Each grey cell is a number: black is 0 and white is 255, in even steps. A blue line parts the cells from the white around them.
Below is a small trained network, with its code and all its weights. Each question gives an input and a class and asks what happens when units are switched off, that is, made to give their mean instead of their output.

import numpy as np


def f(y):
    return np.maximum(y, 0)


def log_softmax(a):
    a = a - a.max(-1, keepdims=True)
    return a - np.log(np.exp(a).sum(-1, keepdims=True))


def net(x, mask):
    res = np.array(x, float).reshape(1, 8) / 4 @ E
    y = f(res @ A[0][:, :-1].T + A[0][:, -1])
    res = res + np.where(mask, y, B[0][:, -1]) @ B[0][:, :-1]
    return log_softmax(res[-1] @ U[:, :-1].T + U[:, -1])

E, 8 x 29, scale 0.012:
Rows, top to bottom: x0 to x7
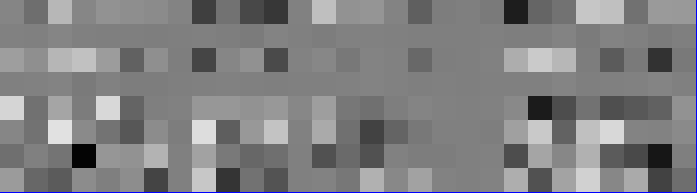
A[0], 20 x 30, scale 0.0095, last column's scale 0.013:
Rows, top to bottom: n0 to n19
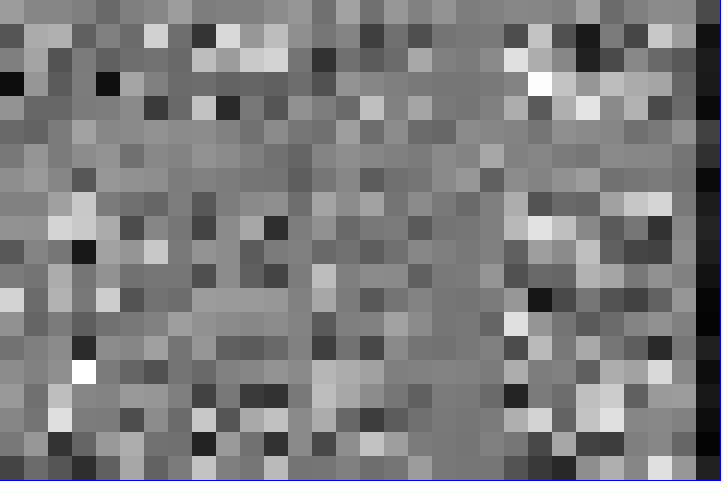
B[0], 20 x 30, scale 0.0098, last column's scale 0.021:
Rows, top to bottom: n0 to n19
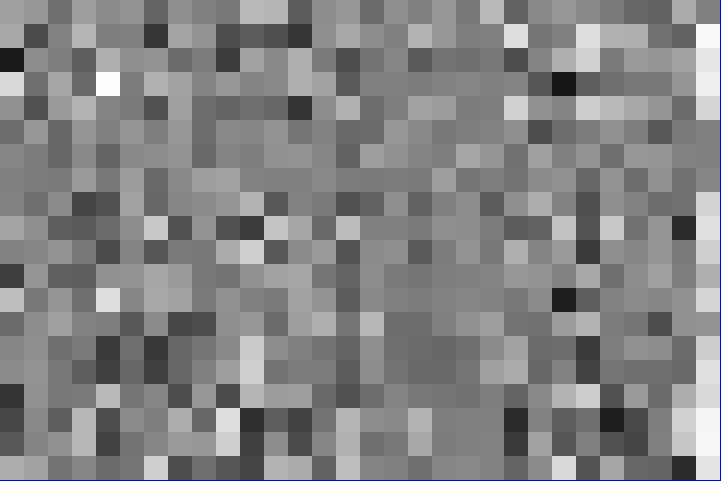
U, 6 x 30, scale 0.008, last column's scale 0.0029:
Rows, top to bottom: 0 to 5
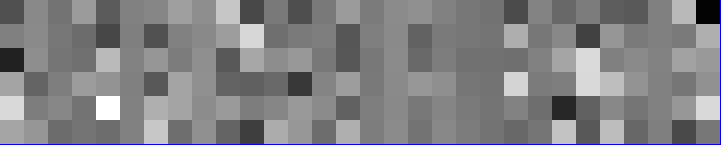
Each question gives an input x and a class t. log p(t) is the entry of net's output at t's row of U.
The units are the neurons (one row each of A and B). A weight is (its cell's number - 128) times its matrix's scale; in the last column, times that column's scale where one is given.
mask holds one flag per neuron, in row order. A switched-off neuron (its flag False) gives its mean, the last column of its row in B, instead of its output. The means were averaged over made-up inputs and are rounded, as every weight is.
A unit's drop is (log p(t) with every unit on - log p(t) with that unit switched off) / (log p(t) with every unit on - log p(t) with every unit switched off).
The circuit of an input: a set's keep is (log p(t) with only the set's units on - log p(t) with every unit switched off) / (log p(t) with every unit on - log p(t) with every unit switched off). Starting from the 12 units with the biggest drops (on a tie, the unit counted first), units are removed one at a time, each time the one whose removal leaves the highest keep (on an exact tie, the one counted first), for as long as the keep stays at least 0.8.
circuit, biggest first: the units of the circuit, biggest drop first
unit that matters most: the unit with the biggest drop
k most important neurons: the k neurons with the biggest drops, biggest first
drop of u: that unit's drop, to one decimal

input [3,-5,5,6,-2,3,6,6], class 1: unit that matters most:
n14
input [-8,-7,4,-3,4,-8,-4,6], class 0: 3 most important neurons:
[n18 n16 n11]
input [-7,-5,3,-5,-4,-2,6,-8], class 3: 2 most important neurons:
[n1 n16]
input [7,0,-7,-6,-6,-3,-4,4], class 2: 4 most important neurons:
[n16 n9 n11 n12]
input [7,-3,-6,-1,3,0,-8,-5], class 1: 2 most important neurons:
[n15 n8]
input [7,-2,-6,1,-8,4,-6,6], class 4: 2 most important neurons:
[n3 n2]
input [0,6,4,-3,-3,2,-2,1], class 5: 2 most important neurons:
[n9 n12]
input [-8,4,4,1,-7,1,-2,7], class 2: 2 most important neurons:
[n2 n1]
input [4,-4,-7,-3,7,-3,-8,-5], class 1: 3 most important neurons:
[n15 n8 n3]
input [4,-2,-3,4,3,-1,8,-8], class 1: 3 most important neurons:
[n10 n14 n4]
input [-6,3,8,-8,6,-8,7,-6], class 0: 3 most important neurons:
[n18 n19 n15]
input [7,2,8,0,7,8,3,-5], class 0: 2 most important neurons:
[n17 n19]
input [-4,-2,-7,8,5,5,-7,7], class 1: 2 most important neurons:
[n15 n1]
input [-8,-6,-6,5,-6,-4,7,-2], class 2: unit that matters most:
n2
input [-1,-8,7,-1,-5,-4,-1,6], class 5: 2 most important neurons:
[n9 n1]
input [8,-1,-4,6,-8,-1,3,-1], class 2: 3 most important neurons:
[n16 n12 n11]
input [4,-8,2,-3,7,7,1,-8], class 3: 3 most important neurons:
[n1 n18 n3]
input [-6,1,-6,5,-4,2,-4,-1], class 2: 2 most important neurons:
[n2 n9]
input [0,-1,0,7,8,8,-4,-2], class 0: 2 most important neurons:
[n17 n3]
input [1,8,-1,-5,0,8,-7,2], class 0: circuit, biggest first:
[n17]
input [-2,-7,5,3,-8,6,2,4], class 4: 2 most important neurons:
[n3 n18]
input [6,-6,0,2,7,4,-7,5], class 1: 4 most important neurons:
[n15 n3 n8 n2]
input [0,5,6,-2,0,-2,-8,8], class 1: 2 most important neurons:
[n15 n1]
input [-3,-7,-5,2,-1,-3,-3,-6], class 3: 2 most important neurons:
[n1 n9]
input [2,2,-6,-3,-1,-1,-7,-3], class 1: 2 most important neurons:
[n15 n8]
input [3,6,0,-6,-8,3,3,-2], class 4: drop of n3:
1.3
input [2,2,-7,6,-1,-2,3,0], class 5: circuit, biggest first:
[n19]
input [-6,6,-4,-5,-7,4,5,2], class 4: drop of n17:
0.0
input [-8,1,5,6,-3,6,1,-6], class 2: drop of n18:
0.1
